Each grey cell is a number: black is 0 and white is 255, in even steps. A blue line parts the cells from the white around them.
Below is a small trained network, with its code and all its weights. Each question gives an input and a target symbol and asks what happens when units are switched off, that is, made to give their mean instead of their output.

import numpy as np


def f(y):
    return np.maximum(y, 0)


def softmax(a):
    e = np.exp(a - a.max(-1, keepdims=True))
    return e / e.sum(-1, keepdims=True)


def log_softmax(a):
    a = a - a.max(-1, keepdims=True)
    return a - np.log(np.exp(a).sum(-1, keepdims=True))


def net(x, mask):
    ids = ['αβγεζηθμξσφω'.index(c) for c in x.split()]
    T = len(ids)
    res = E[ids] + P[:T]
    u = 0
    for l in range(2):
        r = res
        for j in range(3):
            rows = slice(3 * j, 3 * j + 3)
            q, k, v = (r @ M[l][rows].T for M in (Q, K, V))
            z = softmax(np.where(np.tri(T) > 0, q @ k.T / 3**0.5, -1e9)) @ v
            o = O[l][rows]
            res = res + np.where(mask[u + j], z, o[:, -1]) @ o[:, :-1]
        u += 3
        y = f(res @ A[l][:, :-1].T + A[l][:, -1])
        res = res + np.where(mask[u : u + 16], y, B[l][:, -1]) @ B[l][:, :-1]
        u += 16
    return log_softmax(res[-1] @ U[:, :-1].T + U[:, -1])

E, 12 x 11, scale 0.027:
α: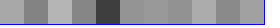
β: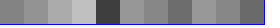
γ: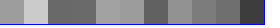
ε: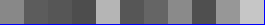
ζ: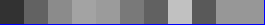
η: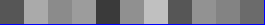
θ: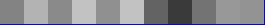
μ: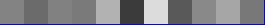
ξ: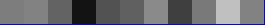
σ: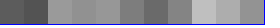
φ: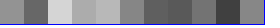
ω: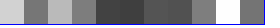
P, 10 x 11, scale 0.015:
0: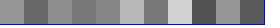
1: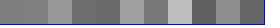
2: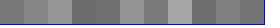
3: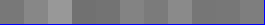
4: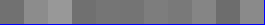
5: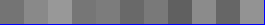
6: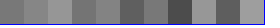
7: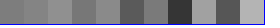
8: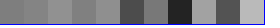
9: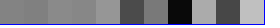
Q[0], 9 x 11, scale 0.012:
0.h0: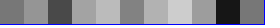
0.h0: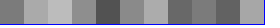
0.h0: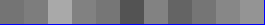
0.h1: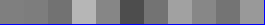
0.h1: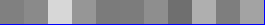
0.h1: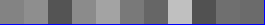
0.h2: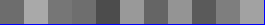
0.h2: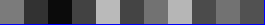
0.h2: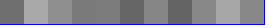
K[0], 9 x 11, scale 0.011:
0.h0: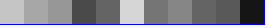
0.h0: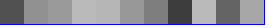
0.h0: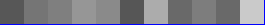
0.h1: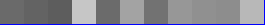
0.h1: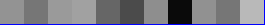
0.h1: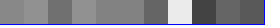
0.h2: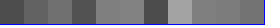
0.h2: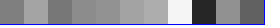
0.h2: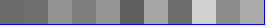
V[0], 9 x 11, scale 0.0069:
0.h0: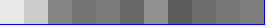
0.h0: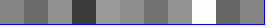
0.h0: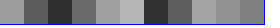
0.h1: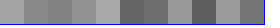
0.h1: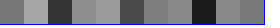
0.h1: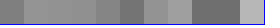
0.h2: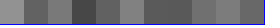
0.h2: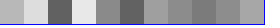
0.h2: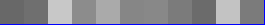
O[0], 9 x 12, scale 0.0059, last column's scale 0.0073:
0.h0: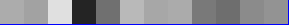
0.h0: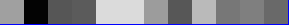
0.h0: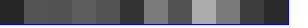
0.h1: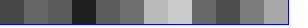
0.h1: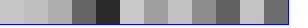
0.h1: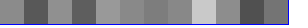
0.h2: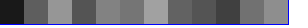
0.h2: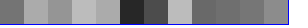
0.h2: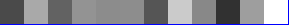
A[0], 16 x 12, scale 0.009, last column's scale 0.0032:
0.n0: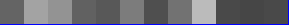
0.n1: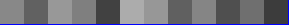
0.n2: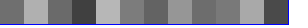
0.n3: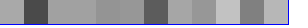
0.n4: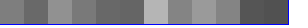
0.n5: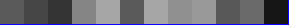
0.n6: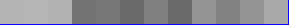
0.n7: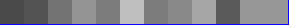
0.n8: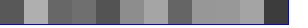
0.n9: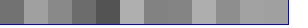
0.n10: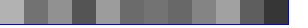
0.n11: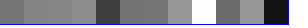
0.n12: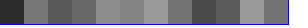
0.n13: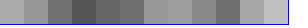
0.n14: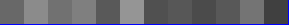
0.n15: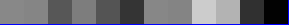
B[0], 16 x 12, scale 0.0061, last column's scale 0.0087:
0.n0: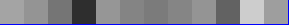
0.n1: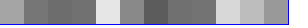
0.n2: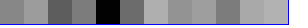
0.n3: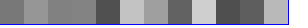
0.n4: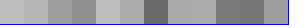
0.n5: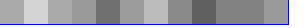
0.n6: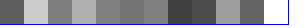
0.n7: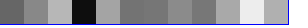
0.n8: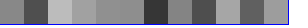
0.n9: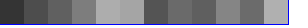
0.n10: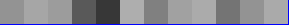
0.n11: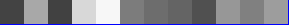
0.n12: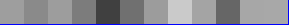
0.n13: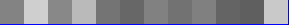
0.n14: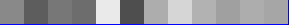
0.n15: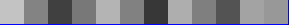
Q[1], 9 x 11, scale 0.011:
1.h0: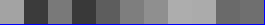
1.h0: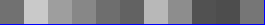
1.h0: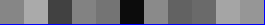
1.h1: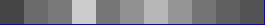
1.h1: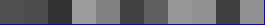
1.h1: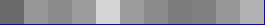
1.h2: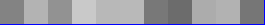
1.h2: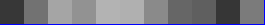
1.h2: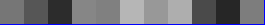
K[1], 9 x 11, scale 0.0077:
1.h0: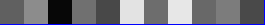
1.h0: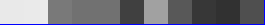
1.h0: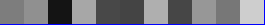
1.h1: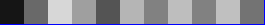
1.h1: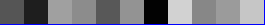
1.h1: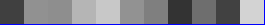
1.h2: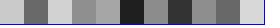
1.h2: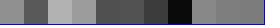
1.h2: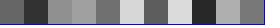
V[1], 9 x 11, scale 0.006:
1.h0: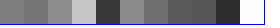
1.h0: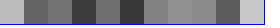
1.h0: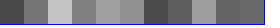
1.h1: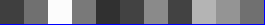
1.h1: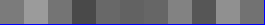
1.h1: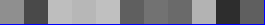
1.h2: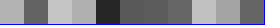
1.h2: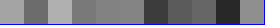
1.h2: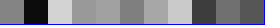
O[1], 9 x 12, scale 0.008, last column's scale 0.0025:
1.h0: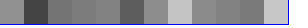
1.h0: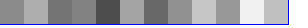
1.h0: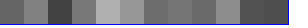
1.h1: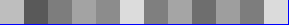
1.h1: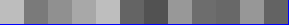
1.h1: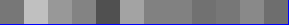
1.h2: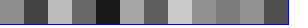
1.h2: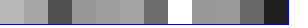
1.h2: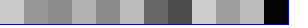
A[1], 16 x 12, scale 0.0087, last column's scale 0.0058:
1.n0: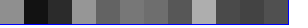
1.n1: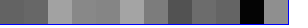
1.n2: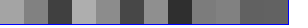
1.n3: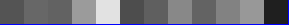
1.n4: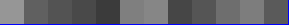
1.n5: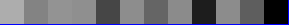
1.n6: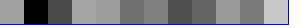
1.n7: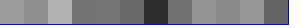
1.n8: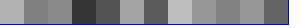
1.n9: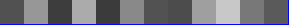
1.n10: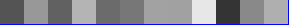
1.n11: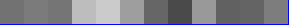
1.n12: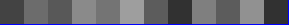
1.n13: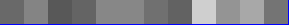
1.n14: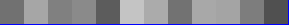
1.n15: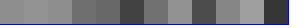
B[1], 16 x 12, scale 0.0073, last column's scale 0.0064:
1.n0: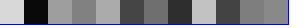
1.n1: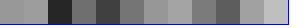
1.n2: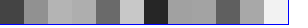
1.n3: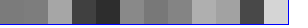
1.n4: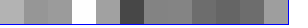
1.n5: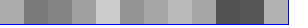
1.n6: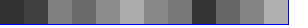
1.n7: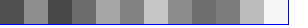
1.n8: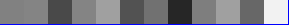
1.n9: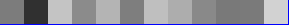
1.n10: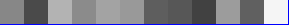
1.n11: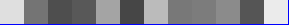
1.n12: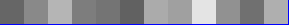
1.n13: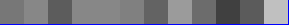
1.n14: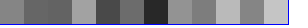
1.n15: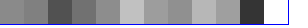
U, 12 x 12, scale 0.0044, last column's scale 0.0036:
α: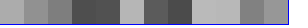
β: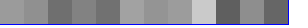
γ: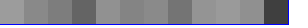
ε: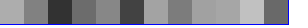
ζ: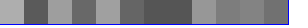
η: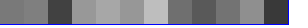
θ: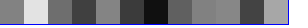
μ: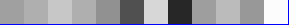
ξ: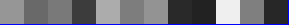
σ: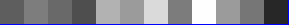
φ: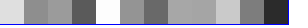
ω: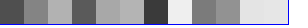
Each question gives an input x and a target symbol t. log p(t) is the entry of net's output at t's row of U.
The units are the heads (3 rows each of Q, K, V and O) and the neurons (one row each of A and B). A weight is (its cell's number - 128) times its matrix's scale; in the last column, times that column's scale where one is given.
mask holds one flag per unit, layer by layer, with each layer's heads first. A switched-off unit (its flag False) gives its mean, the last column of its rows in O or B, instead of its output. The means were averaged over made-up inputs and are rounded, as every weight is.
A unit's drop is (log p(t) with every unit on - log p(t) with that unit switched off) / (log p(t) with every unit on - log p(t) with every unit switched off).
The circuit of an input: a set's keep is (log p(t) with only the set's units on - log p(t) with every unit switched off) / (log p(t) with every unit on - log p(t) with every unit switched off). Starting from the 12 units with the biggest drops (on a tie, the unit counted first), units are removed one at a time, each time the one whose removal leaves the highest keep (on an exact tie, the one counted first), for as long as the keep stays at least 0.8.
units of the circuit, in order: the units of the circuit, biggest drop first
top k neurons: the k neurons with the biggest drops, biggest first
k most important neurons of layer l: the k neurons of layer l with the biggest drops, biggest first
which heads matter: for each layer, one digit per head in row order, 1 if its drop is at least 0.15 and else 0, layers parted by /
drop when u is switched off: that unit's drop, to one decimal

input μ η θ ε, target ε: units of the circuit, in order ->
1.h0; 0.n2; 1.n8
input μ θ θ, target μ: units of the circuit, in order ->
1.h2; 1.h0
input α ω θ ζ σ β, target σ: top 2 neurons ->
1.n12; 0.n11
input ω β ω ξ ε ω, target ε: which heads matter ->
100 / 100
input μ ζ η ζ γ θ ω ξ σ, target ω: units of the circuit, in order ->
1.h2
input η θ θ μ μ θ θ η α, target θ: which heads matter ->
100 / 101
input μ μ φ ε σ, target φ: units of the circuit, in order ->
1.h2; 0.n11; 1.n11
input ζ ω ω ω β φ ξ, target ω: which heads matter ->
110 / 011
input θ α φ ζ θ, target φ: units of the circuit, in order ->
1.h2; 1.n11
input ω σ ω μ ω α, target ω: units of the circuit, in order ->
1.h2; 0.n11
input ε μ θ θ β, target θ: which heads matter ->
111 / 100
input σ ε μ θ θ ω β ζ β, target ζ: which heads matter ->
110 / 100
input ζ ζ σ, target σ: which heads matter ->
001 / 100
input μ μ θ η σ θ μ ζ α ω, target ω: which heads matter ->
100 / 000
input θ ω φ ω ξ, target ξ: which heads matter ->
101 / 010
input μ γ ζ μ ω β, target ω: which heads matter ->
000 / 001
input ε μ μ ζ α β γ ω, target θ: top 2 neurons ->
0.n0; 1.n3
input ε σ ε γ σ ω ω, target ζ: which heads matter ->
100 / 000
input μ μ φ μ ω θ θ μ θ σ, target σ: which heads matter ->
000 / 100
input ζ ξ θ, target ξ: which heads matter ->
001 / 100
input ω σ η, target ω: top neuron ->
0.n7
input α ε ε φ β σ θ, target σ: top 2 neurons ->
1.n12; 0.n7
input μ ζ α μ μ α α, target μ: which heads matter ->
000 / 000
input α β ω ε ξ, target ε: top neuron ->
1.n7
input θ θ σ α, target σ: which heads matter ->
101 / 100
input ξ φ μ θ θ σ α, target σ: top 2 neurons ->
0.n11; 1.n12
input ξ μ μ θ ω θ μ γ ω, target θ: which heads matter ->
011 / 011
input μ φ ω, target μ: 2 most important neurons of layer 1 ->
1.n4; 1.n9
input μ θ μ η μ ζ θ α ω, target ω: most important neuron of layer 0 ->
0.n15
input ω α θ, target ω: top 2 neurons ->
1.n11; 0.n14
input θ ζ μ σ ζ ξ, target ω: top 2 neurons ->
1.n2; 1.n6
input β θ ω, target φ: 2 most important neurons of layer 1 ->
1.n5; 1.n15
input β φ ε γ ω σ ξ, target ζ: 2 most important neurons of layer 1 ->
1.n0; 1.n4
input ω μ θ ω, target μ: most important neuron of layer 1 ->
1.n4
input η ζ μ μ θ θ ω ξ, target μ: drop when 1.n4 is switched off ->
0.3
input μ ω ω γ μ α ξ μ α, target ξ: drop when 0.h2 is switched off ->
0.7
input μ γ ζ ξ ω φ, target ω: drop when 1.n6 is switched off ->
0.0
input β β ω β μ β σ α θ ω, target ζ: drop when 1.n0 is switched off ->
0.5
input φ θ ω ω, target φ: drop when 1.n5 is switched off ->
0.6
